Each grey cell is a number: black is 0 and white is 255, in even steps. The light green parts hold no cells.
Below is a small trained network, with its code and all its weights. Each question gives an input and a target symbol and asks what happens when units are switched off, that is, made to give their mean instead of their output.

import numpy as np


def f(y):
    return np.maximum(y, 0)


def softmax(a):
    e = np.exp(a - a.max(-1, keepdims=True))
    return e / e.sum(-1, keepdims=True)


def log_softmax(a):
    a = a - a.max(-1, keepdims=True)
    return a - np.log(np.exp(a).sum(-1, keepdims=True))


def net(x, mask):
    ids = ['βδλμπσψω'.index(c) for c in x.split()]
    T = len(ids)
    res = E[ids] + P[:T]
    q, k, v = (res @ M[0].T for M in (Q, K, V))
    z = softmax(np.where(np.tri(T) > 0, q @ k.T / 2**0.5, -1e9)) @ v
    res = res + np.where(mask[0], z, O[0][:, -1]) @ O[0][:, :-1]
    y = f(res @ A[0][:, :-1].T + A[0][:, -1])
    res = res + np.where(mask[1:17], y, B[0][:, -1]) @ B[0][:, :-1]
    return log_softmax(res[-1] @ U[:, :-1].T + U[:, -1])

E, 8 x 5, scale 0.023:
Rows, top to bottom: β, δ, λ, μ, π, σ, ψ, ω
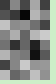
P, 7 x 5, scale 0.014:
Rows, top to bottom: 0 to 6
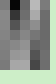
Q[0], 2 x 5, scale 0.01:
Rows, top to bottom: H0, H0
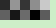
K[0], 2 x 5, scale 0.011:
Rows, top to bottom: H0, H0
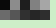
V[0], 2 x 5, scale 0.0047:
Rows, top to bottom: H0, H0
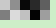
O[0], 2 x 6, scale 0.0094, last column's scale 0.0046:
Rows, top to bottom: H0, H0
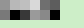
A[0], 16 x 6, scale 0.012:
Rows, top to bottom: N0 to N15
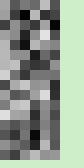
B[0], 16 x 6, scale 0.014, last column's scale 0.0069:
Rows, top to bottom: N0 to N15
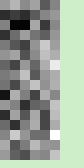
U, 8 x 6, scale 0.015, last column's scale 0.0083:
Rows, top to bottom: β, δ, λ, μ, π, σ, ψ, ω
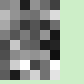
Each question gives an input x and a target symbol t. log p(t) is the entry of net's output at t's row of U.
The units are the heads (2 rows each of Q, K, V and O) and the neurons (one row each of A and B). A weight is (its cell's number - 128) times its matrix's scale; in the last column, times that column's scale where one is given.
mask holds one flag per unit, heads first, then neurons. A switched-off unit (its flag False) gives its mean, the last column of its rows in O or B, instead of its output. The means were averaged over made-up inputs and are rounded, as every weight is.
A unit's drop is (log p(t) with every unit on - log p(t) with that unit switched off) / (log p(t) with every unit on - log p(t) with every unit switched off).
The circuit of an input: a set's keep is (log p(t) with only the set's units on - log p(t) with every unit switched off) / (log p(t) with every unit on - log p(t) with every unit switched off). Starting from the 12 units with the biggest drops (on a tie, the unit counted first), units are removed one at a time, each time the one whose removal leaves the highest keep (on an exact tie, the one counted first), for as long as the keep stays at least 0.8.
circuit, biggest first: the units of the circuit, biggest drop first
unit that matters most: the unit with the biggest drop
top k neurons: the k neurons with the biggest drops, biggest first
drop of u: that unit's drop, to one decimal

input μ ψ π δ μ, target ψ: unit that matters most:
N3
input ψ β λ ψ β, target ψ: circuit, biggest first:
H0; N6; N11
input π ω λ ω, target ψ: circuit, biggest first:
H0; N15
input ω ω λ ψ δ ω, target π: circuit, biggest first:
H0; N11
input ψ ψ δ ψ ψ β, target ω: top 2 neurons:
N8; N6
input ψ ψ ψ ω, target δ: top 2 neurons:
N12; N8
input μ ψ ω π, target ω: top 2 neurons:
N12; N14
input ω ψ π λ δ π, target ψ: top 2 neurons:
N13; N10
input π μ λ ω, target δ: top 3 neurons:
N12; N8; N6
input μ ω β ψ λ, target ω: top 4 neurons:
N13; N6; N11; N1
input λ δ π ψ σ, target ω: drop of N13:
0.0
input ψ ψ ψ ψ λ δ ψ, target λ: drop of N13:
0.2
